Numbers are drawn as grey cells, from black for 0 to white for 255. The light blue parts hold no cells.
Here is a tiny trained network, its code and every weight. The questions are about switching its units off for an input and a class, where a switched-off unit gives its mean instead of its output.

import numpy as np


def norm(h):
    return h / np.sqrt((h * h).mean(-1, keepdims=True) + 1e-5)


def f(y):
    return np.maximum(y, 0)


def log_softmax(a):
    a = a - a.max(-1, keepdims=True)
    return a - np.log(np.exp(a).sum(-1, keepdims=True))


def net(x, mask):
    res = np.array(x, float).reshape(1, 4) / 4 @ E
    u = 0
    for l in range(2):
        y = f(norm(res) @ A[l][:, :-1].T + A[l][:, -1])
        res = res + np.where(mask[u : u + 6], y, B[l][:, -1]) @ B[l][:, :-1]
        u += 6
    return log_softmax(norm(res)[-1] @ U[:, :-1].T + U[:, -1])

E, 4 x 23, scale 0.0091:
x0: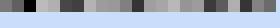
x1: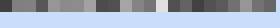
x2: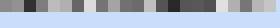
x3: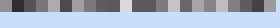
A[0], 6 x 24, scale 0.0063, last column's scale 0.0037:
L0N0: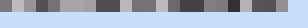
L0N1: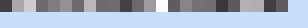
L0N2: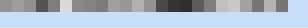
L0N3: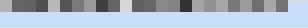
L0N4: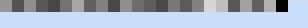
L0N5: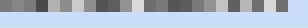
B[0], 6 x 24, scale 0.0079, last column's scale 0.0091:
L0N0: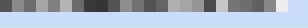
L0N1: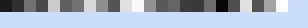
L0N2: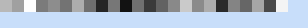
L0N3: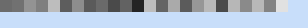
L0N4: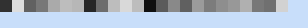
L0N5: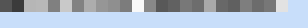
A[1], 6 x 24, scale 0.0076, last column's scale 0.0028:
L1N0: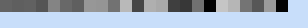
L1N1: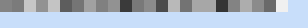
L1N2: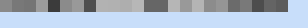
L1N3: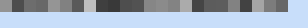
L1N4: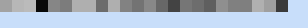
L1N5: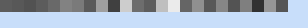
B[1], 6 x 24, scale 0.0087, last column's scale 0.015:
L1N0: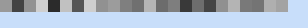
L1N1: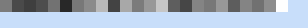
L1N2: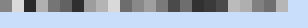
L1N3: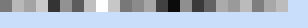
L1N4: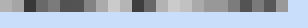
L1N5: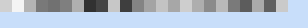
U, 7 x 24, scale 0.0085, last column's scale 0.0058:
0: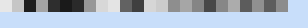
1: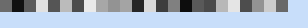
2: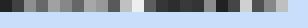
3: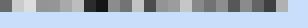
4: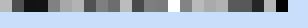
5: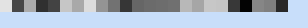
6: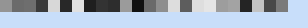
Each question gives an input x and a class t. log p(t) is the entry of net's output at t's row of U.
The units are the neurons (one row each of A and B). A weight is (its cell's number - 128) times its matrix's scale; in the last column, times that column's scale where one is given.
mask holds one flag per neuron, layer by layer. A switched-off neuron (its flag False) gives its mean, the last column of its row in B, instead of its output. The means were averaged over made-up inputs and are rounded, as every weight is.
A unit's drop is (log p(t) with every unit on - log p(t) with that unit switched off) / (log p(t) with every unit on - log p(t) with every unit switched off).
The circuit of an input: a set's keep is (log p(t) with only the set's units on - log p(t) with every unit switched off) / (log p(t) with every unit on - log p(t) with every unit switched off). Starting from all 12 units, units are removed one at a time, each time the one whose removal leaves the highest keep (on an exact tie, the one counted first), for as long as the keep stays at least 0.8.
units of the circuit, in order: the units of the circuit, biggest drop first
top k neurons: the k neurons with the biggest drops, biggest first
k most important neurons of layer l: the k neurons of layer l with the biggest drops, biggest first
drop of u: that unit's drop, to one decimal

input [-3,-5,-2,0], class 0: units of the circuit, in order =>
L0N1
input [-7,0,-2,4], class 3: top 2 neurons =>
L0N4; L0N0
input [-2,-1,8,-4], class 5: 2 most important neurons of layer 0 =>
L0N2; L0N5
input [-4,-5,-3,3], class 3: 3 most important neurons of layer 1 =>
L1N1; L1N3; L1N0
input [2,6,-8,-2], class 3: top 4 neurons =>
L1N5; L0N0; L0N5; L0N2
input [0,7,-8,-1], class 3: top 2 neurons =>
L1N5; L0N0
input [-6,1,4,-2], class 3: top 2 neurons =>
L0N2; L0N0
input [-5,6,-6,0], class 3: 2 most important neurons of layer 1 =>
L1N5; L1N1
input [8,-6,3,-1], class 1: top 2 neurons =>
L0N2; L1N5
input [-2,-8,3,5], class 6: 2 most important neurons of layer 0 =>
L0N1; L0N3
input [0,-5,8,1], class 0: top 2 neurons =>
L1N4; L0N2
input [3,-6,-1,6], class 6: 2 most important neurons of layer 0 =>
L0N3; L0N5
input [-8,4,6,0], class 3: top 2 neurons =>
L0N2; L0N0
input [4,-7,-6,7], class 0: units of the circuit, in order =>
L1N2
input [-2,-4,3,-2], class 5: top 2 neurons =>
L0N2; L1N2
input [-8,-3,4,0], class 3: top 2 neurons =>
L0N2; L0N1
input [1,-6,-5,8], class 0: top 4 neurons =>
L1N2; L0N2; L0N1; L0N0
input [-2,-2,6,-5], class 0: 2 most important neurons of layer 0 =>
L0N0; L0N4
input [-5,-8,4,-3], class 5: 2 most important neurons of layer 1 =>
L1N1; L1N5
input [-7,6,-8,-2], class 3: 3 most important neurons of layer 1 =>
L1N5; L1N1; L1N3
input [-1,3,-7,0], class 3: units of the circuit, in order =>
L1N5
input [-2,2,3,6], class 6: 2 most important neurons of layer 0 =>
L0N3; L0N1
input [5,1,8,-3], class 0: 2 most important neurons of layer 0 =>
L0N2; L0N1
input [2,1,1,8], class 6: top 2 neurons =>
L0N3; L1N2
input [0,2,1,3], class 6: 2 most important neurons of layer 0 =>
L0N3; L0N1
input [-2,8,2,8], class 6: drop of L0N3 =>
0.7
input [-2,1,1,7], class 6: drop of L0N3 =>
1.0
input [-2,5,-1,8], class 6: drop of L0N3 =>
1.0
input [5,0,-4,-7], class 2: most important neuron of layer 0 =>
L0N1
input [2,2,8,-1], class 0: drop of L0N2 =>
0.4
